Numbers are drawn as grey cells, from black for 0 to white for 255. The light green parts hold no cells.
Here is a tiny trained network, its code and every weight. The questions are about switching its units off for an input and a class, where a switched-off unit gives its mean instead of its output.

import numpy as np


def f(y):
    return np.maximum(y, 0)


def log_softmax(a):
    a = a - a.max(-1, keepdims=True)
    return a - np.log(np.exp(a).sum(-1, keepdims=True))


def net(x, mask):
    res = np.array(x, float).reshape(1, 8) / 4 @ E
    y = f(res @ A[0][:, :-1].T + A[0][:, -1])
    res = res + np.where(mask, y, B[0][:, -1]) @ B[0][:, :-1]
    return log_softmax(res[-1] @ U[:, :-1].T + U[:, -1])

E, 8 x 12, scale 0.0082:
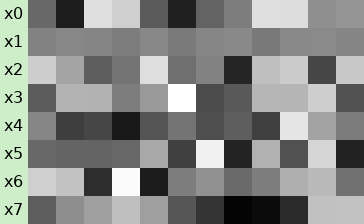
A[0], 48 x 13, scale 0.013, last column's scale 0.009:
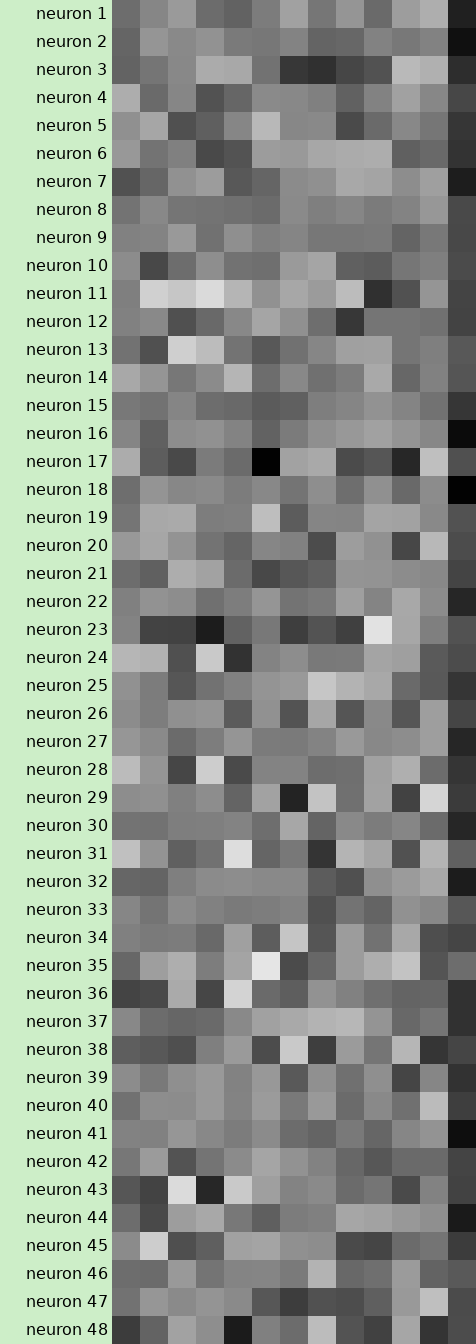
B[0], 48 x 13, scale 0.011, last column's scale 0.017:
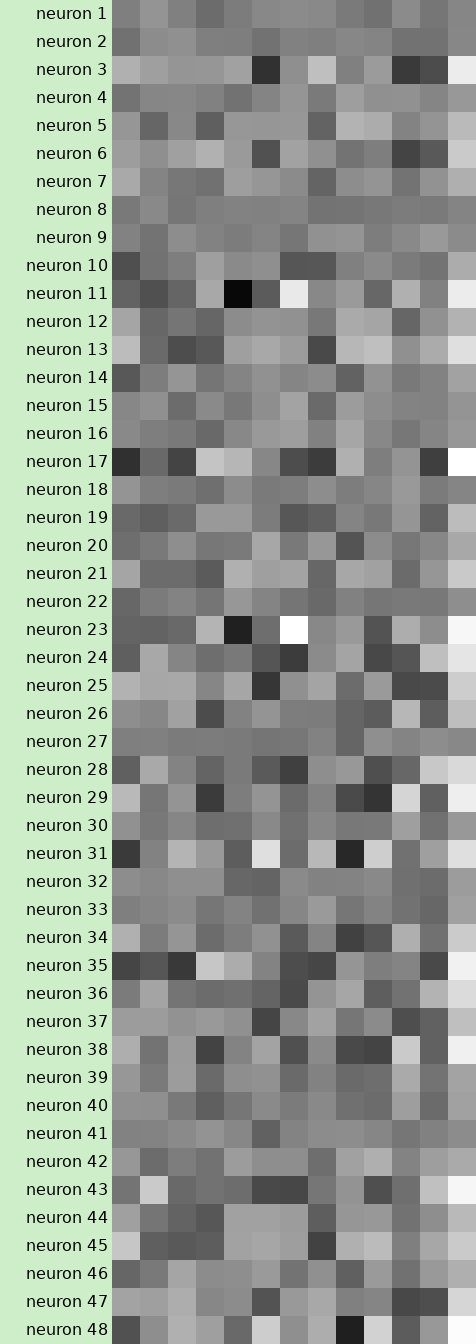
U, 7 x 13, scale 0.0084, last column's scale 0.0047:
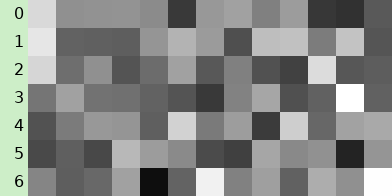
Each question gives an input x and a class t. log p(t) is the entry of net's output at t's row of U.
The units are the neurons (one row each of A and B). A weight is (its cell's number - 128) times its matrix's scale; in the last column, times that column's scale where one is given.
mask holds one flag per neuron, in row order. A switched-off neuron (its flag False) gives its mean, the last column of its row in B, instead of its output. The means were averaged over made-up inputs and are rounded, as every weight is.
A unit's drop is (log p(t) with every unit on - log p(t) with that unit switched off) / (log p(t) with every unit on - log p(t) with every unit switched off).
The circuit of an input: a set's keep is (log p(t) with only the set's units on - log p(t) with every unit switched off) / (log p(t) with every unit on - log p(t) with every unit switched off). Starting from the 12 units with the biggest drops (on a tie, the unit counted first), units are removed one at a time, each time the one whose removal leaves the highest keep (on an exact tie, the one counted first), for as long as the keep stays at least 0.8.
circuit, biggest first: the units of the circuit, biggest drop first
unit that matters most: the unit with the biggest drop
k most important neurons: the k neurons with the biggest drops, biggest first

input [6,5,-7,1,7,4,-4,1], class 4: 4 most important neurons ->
(neuron 48; neuron 11; neuron 46; neuron 45)
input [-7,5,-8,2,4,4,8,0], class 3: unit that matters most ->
neuron 24
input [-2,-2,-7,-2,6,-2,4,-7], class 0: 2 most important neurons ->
(neuron 25; neuron 6)
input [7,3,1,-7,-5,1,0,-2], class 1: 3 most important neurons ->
(neuron 13; neuron 35; neuron 44)
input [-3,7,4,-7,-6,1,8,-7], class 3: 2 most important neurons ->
(neuron 24; neuron 28)
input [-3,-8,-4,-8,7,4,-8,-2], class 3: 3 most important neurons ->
(neuron 43; neuron 36; neuron 35)
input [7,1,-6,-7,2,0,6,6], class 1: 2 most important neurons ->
(neuron 13; neuron 21)
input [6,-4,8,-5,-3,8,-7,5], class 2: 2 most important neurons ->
(neuron 38; neuron 34)
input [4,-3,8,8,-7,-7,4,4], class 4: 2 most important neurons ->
(neuron 31; neuron 17)
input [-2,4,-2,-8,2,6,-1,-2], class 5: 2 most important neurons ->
(neuron 17; neuron 29)
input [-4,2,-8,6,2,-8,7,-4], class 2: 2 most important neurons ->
(neuron 29; neuron 26)
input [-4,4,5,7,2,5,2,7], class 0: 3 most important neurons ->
(neuron 3; neuron 17; neuron 47)
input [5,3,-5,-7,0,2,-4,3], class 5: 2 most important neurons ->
(neuron 17; neuron 31)
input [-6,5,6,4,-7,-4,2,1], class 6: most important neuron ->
(neuron 11)
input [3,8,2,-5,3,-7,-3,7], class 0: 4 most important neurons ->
(neuron 3; neuron 47; neuron 38; neuron 34)
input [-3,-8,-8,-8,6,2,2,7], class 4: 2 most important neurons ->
(neuron 48; neuron 35)
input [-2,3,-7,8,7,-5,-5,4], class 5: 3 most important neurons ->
(neuron 35; neuron 19; neuron 31)
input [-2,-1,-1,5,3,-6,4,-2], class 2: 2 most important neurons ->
(neuron 29; neuron 17)
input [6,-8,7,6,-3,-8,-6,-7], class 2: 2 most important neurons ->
(neuron 29; neuron 3)
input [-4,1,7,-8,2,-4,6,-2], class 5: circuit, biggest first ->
(neuron 17)
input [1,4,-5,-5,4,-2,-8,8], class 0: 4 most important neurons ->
(neuron 3; neuron 47; neuron 24; neuron 28)
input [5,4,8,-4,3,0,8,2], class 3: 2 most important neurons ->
(neuron 28; neuron 24)
